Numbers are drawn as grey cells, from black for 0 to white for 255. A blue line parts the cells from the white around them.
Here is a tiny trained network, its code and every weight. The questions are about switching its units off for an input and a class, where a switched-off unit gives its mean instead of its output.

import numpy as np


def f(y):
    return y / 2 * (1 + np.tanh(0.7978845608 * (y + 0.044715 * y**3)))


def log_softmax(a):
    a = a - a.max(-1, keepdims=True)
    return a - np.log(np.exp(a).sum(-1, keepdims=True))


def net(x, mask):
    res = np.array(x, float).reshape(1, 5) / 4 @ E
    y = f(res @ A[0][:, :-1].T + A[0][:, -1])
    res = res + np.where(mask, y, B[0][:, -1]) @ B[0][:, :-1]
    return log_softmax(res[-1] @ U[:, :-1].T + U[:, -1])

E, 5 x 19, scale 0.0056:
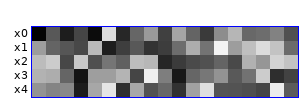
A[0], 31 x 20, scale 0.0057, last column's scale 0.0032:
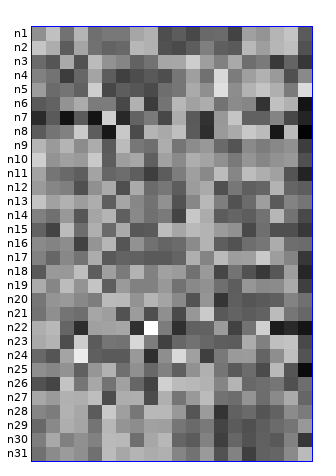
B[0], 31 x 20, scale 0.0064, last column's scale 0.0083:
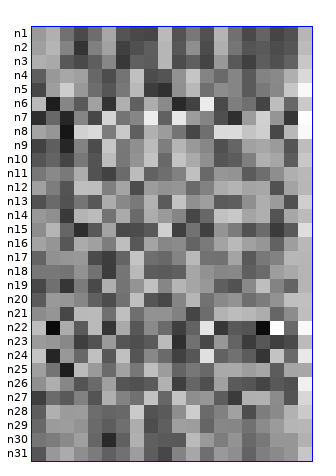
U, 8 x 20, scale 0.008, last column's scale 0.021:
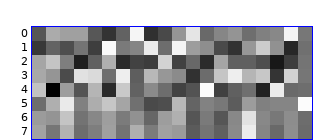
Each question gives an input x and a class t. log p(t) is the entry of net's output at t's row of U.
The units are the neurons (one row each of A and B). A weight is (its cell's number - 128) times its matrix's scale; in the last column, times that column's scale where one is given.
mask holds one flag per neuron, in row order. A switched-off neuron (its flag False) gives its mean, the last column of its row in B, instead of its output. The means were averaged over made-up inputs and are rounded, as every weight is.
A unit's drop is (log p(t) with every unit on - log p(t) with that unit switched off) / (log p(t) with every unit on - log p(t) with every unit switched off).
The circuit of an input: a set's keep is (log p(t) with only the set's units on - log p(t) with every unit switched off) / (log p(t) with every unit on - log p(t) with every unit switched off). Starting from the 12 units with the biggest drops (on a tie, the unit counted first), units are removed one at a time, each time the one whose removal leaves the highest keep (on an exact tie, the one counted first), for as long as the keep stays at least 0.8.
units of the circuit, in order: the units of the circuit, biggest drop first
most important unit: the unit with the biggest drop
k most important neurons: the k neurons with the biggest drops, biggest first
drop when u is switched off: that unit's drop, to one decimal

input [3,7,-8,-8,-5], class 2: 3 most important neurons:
n26, n15, n22
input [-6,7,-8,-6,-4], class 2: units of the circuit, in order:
n26
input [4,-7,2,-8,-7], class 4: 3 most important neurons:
n24, n6, n5
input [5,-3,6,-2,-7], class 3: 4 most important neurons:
n8, n26, n15, n3
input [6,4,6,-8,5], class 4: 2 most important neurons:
n6, n24
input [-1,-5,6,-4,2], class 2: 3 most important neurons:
n23, n1, n2
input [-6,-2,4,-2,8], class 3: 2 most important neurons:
n21, n14
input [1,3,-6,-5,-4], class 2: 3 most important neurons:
n22, n26, n15
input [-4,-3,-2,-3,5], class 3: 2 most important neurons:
n7, n21
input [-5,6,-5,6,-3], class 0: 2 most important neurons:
n5, n24
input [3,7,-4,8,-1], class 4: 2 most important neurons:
n22, n28
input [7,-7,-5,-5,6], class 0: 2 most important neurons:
n18, n28
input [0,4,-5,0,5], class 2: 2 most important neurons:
n8, n26
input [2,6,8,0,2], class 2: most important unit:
n23
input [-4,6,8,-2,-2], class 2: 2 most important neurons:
n23, n2
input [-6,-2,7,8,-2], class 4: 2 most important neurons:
n22, n15
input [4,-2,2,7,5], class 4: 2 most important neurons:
n22, n8
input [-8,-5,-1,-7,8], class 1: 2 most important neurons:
n27, n10
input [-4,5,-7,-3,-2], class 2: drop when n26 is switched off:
0.3
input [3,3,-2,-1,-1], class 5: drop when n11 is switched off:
0.1
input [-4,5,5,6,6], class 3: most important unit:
n14
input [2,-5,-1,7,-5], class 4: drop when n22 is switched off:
1.7
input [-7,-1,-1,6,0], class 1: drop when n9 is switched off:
0.1
